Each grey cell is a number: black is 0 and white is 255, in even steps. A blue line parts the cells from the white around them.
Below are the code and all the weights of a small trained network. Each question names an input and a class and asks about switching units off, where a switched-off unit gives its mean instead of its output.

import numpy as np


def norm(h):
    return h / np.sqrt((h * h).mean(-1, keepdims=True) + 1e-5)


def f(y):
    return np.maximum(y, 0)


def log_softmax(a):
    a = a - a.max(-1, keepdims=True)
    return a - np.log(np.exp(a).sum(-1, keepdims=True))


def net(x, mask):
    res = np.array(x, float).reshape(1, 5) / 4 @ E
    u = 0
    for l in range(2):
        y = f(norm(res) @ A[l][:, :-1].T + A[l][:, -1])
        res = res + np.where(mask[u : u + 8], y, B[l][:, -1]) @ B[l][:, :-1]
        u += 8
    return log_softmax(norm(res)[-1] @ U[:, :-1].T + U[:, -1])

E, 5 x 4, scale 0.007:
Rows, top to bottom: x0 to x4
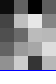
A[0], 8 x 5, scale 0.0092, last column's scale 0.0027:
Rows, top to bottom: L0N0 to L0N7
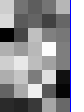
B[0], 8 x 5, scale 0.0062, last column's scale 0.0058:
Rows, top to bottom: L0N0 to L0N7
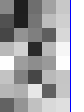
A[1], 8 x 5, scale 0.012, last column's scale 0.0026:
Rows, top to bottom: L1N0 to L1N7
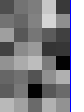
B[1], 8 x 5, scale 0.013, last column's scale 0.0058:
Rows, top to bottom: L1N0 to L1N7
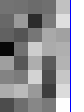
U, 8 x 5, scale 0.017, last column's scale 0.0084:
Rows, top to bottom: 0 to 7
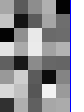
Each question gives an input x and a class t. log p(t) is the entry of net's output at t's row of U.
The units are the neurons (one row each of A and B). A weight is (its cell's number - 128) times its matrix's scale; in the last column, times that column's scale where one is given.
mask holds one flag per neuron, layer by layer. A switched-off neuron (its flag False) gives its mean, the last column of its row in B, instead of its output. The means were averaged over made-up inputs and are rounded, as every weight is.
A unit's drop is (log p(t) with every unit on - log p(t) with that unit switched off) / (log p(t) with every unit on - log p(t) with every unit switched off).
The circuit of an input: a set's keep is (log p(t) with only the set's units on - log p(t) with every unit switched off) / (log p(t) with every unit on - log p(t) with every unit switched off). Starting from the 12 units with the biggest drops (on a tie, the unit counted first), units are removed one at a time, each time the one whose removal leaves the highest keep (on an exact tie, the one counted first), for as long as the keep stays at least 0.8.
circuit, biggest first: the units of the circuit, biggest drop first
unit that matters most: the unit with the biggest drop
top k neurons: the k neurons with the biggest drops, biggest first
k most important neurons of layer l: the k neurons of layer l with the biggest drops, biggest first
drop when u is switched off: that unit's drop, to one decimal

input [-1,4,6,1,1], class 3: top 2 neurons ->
L0N6, L1N4
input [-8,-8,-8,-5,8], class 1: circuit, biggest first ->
L0N0, L0N1, L1N7
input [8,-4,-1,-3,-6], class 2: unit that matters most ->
L0N3
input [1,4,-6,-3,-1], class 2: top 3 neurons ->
L0N3, L1N3, L0N4
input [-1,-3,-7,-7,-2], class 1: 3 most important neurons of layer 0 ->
L0N1, L0N0, L0N2
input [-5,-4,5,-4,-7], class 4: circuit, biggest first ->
L0N4, L1N6
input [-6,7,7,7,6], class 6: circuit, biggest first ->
L0N3, L1N1
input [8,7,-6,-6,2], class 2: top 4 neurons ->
L1N3, L0N3, L0N4, L0N5
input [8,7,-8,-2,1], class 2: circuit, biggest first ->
L1N3, L0N3
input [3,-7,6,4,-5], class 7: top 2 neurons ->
L0N7, L1N1
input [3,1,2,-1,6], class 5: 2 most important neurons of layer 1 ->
L1N6, L1N3
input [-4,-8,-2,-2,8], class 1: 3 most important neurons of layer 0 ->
L0N0, L0N1, L0N3
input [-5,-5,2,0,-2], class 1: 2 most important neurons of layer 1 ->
L1N7, L1N6
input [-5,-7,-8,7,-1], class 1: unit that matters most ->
L0N0
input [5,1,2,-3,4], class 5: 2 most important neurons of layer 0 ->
L0N6, L0N2
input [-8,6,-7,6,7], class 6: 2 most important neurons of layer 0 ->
L0N3, L0N5
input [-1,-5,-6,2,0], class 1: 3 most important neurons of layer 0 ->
L0N0, L0N1, L0N2
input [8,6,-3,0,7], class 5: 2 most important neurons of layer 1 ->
L1N6, L1N7
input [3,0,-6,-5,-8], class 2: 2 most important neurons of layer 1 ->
L1N3, L1N6
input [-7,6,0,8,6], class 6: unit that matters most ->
L0N3
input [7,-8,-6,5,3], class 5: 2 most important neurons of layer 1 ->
L1N6, L1N5
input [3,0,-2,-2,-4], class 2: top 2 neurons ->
L0N3, L1N3
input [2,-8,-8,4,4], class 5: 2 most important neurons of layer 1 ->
L1N6, L1N5
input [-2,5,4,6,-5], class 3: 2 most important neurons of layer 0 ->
L0N6, L0N3
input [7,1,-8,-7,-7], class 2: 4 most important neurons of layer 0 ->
L0N3, L0N4, L0N5, L0N7
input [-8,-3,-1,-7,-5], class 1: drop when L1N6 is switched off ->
0.1
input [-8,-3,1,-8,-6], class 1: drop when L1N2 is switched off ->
0.1
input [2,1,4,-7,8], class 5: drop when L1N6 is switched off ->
0.2
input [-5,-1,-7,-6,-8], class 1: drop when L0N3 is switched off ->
-0.1
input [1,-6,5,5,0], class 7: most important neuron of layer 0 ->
L0N4
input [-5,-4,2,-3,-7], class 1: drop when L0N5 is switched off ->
-0.1
